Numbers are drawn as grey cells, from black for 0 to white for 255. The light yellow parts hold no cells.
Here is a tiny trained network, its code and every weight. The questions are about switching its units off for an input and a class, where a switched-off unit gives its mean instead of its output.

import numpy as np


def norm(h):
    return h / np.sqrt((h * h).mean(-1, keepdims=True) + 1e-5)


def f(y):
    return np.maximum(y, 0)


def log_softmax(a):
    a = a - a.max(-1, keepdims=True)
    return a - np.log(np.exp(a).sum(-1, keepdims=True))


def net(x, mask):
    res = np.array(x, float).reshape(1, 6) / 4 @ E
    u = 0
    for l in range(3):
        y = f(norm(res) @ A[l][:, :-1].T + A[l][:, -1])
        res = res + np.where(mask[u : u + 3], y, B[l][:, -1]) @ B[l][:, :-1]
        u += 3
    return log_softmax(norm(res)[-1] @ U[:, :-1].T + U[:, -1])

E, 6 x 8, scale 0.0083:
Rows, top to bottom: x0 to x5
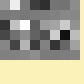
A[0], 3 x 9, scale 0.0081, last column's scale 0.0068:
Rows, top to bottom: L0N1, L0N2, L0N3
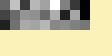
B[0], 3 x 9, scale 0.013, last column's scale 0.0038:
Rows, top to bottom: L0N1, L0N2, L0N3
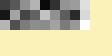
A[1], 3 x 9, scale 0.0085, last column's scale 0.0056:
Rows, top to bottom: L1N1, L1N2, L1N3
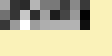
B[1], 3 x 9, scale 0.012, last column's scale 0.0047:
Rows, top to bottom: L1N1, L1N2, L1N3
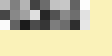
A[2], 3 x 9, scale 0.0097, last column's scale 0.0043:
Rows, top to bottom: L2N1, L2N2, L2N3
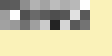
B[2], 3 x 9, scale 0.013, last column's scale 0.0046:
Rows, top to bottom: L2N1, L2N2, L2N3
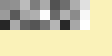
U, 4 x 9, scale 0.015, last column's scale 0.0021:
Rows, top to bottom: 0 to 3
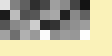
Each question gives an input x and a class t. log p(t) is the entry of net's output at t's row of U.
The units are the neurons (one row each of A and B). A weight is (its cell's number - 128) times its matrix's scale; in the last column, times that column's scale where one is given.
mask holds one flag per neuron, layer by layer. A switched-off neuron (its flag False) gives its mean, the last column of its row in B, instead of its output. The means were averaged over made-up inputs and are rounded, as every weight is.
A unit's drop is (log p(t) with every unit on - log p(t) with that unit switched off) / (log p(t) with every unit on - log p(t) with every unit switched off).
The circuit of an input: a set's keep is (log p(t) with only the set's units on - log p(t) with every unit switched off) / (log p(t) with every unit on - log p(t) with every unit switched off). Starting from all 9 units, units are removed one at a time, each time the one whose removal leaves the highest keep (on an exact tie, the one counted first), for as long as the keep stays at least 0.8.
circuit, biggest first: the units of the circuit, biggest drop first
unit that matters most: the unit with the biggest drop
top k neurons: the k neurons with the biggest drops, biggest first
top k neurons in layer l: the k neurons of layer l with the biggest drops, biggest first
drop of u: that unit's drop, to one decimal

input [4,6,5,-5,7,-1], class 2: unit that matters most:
L1N2
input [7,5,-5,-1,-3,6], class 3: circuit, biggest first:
(L2N2 L1N3)
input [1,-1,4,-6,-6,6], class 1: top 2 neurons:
(L2N3 L1N2)
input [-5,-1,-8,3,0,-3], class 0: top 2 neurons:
(L1N1 L2N2)
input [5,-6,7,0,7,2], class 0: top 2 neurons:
(L1N3 L0N1)
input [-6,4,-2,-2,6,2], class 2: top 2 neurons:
(L1N2 L2N2)
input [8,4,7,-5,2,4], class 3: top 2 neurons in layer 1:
(L1N1 L1N2)
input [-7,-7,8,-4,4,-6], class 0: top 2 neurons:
(L1N3 L2N2)
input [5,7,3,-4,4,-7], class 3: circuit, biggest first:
(L2N2 L1N1)
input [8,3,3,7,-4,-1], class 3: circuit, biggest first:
(L2N2 L2N3)
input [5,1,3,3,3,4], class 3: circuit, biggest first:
(L2N2 L1N1)
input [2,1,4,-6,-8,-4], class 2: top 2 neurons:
(L0N1 L0N2)
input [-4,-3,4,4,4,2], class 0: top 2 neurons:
(L1N3 L2N3)
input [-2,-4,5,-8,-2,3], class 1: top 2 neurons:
(L2N3 L1N1)
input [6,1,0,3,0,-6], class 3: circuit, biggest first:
(L2N2)
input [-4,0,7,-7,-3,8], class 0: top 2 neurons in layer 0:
(L0N2 L0N3)
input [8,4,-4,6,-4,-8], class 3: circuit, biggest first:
(L2N2 L1N3)
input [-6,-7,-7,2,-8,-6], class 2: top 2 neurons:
(L0N1 L1N3)
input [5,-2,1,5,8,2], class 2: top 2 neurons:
(L1N2 L2N3)
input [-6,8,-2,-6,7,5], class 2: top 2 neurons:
(L1N2 L0N2)
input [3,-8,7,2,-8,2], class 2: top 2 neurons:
(L0N1 L1N1)
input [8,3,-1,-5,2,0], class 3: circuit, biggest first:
(L2N2)
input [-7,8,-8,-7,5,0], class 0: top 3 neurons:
(L1N1 L2N2 L0N2)
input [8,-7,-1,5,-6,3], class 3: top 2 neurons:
(L2N2 L1N2)
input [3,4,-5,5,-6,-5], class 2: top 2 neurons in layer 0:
(L0N1 L0N3)
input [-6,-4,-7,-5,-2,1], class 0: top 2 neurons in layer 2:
(L2N2 L2N3)
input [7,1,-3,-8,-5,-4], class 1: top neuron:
(L2N3)
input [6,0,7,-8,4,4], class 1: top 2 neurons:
(L2N3 L1N1)
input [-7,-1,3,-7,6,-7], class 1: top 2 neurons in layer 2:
(L2N3 L2N2)
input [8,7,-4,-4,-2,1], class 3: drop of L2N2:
0.8
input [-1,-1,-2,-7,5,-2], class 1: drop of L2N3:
1.0
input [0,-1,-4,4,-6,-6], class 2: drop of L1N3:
0.1
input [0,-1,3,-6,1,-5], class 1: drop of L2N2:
0.0
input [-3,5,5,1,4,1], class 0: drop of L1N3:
1.2
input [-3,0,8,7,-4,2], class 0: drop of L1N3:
1.3
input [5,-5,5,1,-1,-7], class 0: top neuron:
(L1N3)
